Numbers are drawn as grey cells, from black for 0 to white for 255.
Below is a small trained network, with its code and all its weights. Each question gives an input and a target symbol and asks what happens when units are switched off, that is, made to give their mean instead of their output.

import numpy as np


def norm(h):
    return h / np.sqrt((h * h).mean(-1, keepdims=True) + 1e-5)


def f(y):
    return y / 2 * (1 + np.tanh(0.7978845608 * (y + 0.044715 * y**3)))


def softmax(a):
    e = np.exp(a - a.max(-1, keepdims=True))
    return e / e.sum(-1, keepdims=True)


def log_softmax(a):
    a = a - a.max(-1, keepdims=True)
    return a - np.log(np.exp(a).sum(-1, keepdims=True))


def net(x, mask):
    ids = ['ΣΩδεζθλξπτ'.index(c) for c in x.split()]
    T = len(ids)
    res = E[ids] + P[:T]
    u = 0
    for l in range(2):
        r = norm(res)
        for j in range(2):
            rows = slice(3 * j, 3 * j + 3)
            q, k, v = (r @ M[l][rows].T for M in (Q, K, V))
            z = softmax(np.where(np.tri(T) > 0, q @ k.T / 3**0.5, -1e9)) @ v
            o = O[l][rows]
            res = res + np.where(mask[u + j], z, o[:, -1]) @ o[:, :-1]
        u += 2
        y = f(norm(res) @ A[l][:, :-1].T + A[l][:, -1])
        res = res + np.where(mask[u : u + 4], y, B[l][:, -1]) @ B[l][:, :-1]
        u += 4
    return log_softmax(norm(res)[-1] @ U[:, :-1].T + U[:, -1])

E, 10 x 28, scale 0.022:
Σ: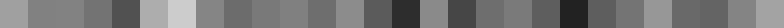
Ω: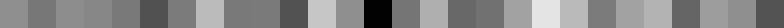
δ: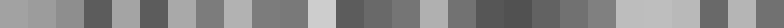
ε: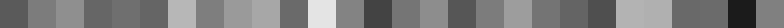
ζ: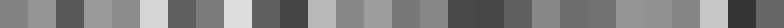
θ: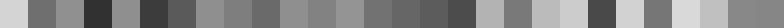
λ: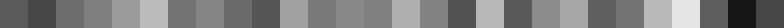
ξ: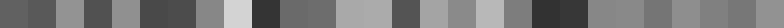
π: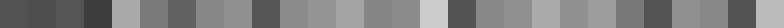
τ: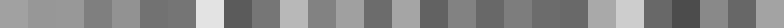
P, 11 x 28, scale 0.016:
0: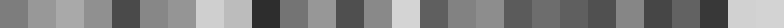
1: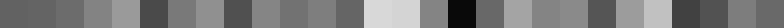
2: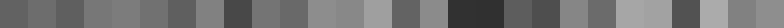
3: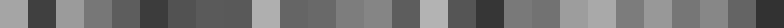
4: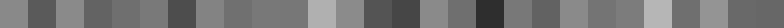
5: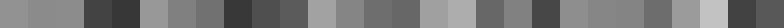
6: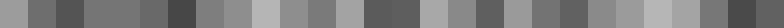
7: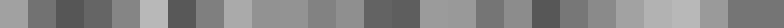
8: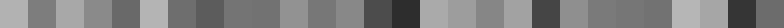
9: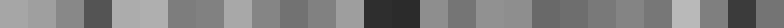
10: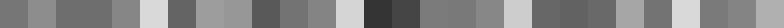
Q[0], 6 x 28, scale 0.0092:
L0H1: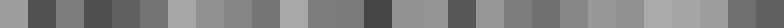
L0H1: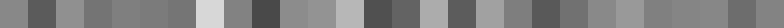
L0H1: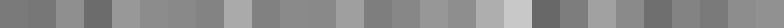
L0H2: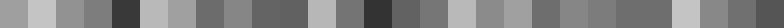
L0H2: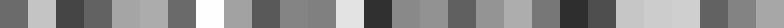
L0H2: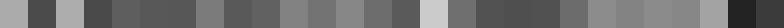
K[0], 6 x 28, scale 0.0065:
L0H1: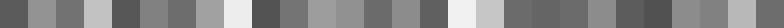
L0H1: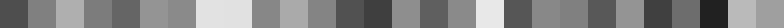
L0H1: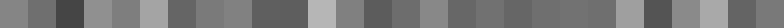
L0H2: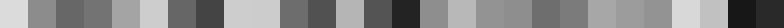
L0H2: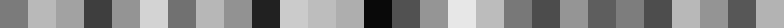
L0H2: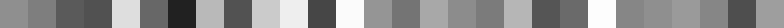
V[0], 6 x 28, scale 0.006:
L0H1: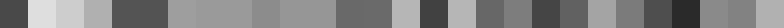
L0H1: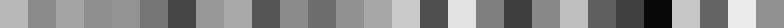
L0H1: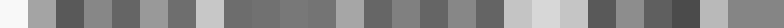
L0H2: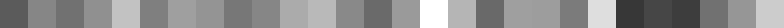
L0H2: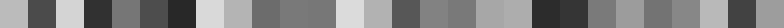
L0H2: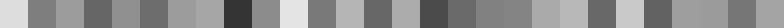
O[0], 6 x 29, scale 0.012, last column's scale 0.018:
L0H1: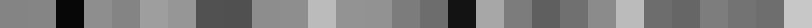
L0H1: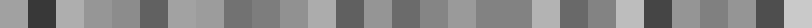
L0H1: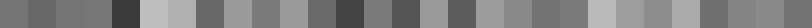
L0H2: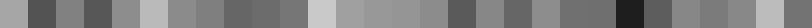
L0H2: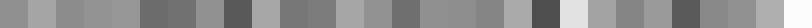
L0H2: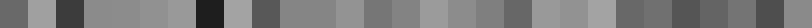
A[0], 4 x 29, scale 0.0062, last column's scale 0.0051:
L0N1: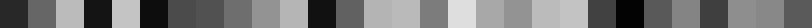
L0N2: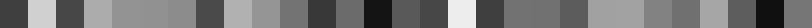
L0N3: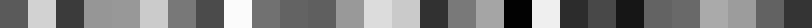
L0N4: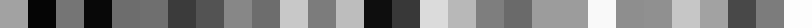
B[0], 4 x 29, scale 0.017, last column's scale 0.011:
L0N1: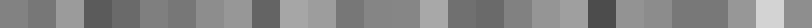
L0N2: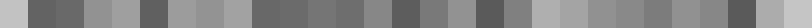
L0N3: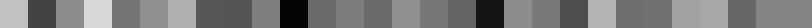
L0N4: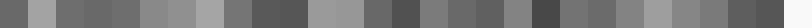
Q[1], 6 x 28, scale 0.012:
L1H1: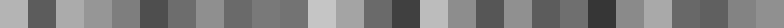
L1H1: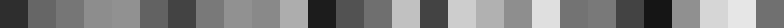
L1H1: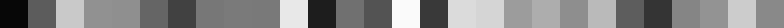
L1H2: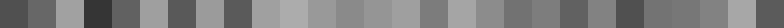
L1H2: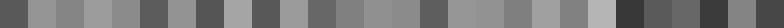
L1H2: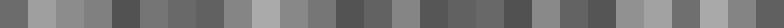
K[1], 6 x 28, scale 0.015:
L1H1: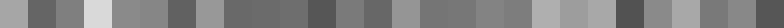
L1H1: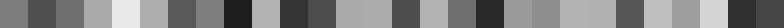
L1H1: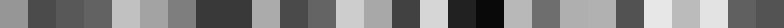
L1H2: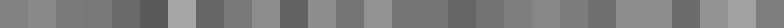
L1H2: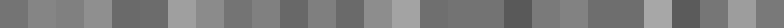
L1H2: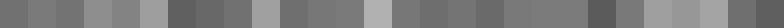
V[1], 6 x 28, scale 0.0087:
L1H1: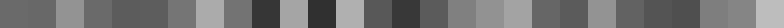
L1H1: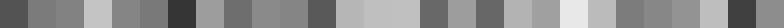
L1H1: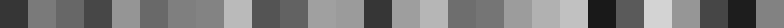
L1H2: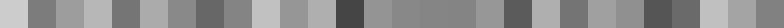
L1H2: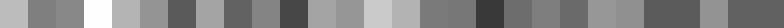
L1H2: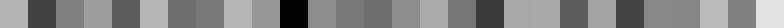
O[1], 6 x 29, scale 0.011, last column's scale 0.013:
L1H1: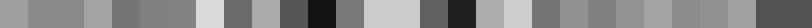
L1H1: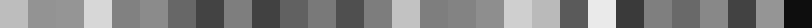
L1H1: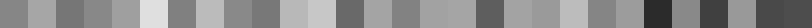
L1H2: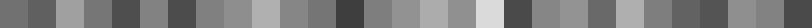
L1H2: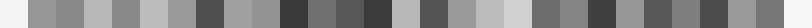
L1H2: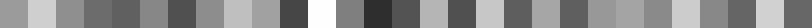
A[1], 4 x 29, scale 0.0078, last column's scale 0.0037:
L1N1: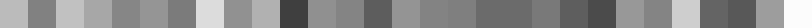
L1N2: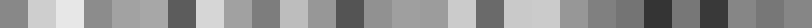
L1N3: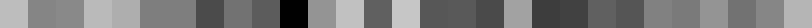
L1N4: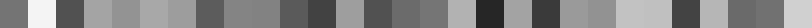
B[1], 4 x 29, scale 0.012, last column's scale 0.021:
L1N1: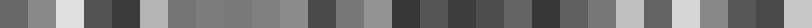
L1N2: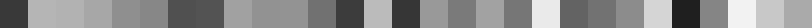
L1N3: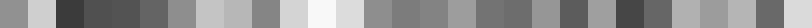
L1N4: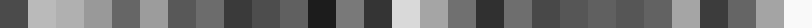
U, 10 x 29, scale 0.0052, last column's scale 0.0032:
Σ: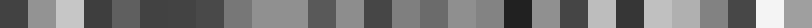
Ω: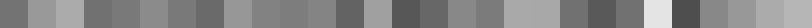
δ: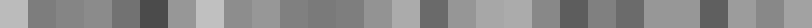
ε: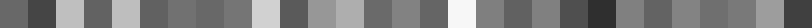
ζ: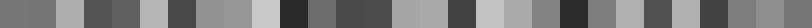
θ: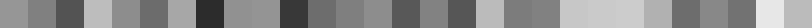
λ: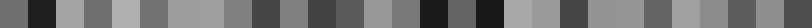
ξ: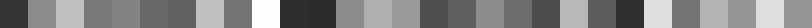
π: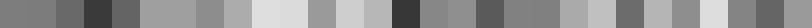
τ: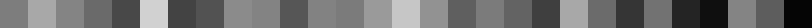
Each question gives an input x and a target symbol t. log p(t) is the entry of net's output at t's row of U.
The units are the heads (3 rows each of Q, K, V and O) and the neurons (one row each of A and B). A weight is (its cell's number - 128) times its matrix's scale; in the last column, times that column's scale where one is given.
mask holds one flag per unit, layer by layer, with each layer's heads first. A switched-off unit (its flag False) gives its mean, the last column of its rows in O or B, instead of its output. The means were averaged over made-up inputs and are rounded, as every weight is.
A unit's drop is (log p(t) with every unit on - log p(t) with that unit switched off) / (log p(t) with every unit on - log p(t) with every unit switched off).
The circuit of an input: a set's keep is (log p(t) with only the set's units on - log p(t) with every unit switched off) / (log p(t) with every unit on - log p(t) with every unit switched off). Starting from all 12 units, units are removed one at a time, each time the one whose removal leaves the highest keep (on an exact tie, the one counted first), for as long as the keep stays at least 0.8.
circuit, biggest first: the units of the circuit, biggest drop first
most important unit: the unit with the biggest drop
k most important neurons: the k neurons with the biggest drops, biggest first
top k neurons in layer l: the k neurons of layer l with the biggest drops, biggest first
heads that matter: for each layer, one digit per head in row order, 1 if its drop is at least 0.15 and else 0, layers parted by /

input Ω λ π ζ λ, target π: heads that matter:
11 / 11
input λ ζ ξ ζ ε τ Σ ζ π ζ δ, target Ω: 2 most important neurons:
L1N2, L0N1
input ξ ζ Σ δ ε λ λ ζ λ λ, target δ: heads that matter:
10 / 10
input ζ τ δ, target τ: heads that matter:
01 / 01
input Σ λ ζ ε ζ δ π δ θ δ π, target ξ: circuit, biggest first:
L1H1
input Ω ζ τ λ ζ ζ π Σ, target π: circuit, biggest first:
L0H2, L1H1, L1N4
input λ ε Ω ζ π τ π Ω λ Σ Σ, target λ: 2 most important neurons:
L0N2, L0N4
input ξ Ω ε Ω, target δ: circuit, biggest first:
L1H1, L1N3, L0H1, L1H2
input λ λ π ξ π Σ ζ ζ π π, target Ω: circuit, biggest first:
L1H1, L1N2
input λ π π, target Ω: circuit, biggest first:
L0H1, L1H1, L1N2
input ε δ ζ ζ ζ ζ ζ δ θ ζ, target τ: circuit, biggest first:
L0H1, L1H1
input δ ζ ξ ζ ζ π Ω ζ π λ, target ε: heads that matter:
10 / 10
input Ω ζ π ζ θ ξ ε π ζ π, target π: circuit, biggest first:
L1H2, L0H1, L1N4
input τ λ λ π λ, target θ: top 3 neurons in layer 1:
L1N4, L1N1, L1N3
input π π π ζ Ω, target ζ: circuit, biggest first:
L1H2, L0H2
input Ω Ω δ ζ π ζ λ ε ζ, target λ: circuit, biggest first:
L0H2, L0N2
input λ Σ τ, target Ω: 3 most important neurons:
L1N2, L0N1, L0N4
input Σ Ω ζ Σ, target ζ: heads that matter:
11 / 01
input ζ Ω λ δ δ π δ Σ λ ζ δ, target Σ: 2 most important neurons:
L0N4, L1N4
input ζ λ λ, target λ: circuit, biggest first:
L0H2, L1H2
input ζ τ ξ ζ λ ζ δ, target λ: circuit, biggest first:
L1H2
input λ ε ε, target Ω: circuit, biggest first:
L1H1, L0H1, L1N2
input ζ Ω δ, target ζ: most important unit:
L1H2
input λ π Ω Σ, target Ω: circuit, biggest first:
L1H1, L0H1, L1N2
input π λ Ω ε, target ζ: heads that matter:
01 / 11
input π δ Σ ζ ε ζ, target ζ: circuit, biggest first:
L0H2, L1H2
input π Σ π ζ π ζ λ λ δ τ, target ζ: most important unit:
L1H2
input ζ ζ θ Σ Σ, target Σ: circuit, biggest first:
L1H1, L0N4
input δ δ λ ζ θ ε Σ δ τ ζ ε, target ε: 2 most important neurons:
L0N4, L1N1
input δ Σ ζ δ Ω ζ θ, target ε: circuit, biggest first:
L1H1, L0H1
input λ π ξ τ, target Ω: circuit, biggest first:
L1H1, L1N2
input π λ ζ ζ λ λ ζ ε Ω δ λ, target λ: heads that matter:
01 / 00
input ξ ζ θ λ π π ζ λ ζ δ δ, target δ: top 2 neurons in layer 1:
L1N3, L1N4
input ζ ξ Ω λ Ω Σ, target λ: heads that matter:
01 / 01
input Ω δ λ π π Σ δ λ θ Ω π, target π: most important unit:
L0H2
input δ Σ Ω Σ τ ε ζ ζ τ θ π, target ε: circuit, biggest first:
L1H1, L0H1
